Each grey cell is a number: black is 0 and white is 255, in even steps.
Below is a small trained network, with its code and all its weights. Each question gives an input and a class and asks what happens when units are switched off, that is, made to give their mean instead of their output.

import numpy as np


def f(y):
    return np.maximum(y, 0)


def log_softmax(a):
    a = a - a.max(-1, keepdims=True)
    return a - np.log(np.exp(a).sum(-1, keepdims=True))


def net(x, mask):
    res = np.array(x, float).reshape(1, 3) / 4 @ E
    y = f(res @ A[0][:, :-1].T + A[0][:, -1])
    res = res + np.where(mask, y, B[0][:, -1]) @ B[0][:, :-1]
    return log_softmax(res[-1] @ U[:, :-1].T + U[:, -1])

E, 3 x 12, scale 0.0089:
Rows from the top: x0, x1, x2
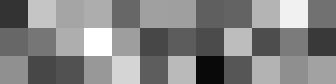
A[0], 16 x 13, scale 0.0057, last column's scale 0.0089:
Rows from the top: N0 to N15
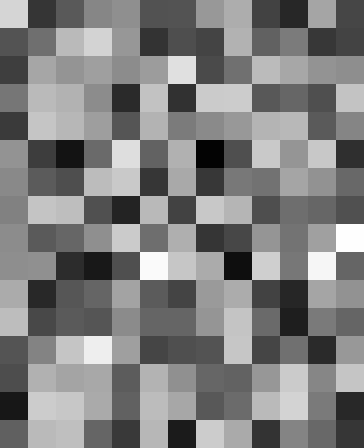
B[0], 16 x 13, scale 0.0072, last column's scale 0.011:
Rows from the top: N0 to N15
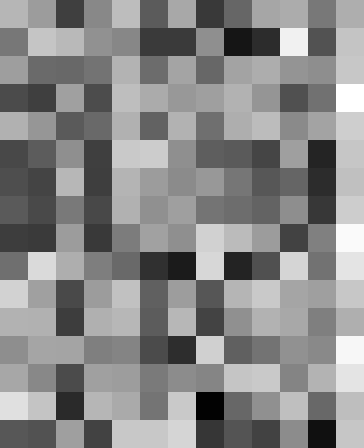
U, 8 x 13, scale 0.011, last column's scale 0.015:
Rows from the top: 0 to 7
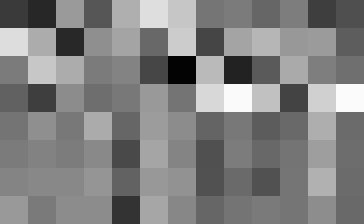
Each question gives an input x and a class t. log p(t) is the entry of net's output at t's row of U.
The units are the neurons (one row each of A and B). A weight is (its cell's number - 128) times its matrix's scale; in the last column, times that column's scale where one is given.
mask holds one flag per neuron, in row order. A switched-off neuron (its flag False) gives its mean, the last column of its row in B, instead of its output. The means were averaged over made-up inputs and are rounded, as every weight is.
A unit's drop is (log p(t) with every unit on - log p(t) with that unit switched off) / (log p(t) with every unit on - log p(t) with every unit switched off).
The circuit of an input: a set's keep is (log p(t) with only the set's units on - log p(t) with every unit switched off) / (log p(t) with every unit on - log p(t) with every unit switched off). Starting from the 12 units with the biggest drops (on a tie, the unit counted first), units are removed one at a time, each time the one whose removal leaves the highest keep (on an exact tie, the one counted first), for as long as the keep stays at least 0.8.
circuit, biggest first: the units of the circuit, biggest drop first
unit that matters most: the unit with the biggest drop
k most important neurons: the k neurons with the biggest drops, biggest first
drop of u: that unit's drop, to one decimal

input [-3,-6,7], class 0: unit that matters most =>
N5
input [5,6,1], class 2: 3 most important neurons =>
(N1, N12, N10)
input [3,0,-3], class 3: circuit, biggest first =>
(N5, N1)
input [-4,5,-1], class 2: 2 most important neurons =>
(N12, N1)
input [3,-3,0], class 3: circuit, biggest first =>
(N1, N15)
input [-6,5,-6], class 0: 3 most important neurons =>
(N3, N15, N7)
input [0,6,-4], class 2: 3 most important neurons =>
(N12, N1, N8)
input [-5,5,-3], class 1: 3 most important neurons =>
(N9, N10, N11)
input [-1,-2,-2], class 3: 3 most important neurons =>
(N1, N5, N15)
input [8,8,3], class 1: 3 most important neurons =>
(N14, N9, N13)
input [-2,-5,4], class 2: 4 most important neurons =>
(N9, N3, N15, N7)
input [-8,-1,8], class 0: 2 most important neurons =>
(N5, N8)
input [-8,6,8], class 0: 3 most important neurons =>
(N6, N5, N8)
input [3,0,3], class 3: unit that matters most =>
N15
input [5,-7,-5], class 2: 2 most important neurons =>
(N9, N8)
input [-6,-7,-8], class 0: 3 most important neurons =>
(N15, N3, N7)
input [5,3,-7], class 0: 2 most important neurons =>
(N15, N3)
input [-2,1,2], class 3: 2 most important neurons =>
(N15, N14)
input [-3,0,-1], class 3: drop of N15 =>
0.2
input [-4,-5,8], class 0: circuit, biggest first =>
(N5)
